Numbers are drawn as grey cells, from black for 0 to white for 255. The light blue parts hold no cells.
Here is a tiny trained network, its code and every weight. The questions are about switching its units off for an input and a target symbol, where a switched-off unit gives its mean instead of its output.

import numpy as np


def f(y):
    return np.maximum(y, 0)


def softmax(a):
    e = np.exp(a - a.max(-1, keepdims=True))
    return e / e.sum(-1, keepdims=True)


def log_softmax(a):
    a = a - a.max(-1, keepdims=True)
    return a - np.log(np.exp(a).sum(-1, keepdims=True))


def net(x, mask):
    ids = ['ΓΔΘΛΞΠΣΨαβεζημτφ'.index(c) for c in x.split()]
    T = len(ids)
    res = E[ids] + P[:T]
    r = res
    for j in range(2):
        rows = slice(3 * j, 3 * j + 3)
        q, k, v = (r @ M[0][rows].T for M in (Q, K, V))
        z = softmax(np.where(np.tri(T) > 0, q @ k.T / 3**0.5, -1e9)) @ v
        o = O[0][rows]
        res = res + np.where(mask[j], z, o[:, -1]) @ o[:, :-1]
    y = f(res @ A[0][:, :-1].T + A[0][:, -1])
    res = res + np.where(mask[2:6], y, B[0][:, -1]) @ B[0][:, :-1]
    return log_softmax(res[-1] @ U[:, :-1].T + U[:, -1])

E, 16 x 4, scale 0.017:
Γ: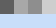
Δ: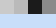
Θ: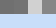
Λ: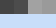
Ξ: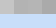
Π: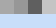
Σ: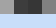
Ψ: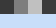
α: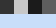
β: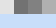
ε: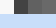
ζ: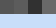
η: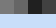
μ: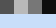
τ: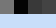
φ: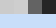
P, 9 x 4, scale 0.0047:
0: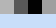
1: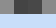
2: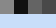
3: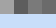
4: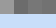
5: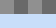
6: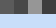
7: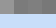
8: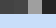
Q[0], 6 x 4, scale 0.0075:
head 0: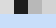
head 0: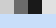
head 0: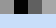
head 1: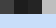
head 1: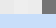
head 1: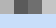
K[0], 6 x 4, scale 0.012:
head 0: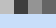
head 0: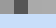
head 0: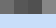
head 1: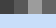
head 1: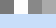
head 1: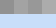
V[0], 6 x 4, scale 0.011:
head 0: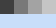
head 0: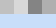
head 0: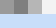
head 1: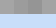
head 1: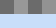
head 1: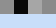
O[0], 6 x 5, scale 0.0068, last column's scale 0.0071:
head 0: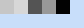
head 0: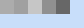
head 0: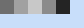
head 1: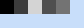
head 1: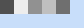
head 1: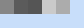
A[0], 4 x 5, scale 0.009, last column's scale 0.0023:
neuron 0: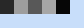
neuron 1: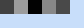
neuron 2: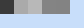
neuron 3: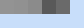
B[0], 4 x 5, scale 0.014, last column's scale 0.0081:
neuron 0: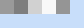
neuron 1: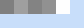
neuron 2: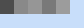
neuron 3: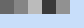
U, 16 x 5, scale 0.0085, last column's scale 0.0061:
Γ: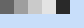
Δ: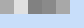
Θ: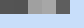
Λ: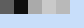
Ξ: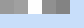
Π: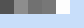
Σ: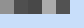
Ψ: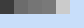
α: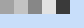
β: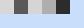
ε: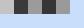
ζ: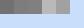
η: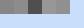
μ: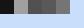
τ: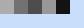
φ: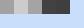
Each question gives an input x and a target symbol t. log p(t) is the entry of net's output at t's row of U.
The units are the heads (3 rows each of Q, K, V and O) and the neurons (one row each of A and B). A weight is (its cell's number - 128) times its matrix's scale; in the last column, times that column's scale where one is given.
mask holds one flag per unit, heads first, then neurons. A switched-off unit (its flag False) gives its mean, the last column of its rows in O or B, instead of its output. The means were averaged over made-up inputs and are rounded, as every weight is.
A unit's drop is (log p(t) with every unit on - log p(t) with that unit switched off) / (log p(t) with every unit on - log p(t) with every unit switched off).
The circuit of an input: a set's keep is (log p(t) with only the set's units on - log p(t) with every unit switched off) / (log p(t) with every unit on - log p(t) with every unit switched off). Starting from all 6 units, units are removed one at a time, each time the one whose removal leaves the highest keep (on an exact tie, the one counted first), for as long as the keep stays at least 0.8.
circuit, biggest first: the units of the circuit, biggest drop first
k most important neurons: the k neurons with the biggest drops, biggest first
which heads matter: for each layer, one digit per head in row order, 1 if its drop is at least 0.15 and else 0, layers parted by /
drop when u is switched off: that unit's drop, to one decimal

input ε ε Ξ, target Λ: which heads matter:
11
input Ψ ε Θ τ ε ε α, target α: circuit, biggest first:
[neuron 0; neuron 1; head 1]
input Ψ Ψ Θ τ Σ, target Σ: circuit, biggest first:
[head 1; head 0]
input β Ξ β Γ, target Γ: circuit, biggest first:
[head 0; neuron 2]
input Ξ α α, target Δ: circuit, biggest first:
[head 1; neuron 1; neuron 0]
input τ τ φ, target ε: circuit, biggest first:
[head 0; head 1; neuron 1]
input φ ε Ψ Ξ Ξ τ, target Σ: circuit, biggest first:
[head 1; head 0]
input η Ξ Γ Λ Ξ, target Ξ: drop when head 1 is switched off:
0.4
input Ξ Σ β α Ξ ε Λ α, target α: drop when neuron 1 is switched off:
0.2
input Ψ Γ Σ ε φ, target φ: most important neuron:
[neuron 3]
